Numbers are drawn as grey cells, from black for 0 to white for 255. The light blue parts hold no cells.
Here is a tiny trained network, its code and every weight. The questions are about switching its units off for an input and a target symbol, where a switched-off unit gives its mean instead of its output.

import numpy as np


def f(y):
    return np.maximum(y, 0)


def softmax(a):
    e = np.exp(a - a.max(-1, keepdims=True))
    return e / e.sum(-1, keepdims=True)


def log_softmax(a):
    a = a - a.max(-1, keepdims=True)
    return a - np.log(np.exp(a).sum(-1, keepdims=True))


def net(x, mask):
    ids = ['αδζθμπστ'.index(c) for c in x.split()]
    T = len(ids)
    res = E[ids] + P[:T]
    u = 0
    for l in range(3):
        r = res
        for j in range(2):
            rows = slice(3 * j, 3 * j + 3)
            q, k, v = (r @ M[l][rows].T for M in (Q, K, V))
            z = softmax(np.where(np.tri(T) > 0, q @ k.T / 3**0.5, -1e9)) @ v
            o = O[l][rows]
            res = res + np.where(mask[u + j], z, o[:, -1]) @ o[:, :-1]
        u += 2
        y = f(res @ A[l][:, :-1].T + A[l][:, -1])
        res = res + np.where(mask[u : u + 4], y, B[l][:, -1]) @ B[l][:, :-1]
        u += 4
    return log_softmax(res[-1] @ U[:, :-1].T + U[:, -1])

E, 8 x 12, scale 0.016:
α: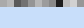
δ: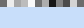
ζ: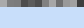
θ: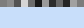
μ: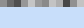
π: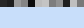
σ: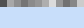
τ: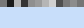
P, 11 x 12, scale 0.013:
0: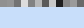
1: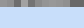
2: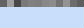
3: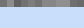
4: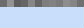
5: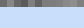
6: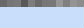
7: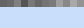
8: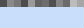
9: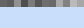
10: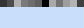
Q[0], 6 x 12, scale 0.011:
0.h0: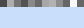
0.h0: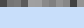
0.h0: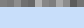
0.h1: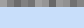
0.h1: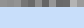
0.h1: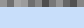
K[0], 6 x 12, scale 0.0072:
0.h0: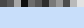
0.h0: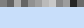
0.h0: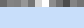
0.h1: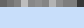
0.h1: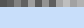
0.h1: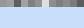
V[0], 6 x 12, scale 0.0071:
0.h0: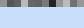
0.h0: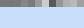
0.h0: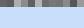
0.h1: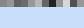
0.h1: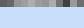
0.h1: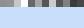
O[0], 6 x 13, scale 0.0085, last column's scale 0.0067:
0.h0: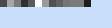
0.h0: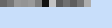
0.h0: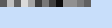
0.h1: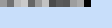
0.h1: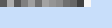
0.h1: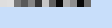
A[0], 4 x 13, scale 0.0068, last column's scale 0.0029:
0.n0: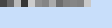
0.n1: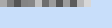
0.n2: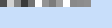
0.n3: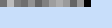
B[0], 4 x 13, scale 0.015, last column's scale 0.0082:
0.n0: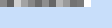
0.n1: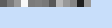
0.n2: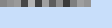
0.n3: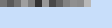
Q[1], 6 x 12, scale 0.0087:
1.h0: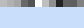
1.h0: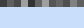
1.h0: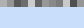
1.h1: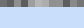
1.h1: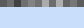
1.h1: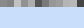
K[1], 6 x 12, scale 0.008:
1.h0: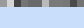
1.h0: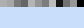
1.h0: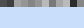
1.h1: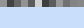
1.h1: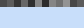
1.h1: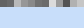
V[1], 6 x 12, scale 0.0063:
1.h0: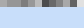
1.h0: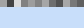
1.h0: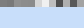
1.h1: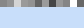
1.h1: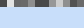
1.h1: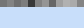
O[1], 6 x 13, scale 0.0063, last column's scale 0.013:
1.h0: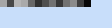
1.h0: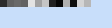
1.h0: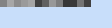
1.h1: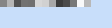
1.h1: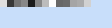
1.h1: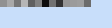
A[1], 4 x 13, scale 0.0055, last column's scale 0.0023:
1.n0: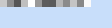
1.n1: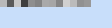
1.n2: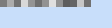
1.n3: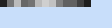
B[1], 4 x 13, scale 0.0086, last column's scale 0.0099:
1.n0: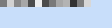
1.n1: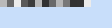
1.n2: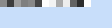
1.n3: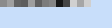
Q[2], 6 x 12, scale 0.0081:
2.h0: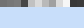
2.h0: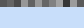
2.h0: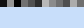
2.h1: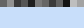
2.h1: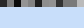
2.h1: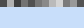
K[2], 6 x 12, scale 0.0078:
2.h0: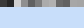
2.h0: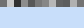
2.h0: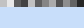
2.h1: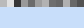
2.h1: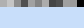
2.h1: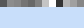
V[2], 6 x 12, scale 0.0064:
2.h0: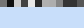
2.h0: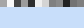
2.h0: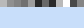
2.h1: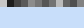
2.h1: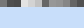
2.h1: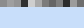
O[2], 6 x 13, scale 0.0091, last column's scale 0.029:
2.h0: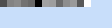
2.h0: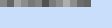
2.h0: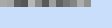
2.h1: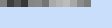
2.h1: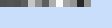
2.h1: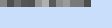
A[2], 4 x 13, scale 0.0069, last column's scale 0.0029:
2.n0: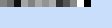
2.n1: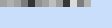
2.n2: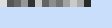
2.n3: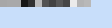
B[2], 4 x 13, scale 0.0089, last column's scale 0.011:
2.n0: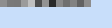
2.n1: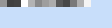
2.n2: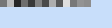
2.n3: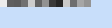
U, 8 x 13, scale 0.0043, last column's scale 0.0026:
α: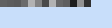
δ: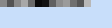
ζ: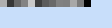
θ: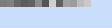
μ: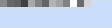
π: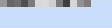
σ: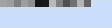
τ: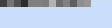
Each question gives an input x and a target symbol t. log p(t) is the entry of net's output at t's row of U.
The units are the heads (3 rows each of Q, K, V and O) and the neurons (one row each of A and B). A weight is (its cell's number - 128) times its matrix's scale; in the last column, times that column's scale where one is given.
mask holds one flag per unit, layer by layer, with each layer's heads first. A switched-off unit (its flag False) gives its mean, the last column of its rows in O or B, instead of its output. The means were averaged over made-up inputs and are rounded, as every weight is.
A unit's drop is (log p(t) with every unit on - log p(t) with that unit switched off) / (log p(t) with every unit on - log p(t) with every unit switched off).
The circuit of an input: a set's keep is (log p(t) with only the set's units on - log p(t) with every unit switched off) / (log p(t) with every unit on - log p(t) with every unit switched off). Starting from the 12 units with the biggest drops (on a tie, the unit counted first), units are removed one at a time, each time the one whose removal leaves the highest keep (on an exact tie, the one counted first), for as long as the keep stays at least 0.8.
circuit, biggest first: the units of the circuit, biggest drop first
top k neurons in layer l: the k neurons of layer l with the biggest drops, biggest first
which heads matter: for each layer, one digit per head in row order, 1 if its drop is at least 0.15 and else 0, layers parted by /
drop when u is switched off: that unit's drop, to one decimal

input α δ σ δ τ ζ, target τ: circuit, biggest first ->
(1.h0; 0.n0; 2.h0)
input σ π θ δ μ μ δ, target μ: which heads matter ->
01 / 00 / 01
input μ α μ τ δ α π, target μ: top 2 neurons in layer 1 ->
(1.n2; 1.n0)
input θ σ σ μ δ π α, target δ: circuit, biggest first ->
(0.n1; 2.h0; 1.n3)
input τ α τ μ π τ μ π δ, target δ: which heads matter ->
01 / 10 / 10
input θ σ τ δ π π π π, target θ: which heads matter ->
01 / 10 / 10
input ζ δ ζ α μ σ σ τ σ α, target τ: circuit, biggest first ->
(0.n0; 1.h0; 2.h0)
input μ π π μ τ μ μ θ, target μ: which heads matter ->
10 / 00 / 01
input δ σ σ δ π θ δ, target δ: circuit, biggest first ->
(2.h0; 1.n3)
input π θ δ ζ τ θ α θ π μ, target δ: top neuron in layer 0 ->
(0.n3)
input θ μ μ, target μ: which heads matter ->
00 / 00 / 01
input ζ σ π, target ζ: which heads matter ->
01 / 00 / 11
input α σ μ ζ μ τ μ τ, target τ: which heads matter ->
00 / 10 / 11
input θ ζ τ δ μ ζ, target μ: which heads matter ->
11 / 00 / 01
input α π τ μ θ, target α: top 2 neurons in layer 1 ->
(1.n2; 1.n1)
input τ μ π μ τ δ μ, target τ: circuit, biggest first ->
(0.n0; 1.h0; 2.h0; 2.n1)
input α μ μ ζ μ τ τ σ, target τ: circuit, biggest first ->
(1.h0; 2.h0; 0.n0)
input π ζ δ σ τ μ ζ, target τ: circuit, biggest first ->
(0.n0; 1.h0; 2.h0)
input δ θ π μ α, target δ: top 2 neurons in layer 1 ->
(1.n0; 1.n3)
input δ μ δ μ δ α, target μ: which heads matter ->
00 / 00 / 01
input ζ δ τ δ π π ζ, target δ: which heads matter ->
01 / 00 / 10
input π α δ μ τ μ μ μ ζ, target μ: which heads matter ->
01 / 00 / 01
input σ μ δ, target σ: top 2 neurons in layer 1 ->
(1.n2; 1.n0)
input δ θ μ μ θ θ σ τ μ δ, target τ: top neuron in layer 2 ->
(2.n1)
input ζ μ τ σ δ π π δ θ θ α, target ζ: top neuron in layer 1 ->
(1.n2)
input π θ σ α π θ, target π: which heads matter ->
11 / 10 / 00
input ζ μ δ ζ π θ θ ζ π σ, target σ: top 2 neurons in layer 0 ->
(0.n0; 0.n3)
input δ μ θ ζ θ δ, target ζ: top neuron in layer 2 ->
(2.n3)
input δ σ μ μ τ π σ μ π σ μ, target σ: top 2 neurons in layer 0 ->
(0.n0; 0.n3)
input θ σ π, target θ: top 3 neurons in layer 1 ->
(1.n2; 1.n1; 1.n3)
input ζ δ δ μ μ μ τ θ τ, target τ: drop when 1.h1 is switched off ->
0.1
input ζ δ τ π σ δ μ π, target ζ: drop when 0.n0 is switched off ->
-0.1
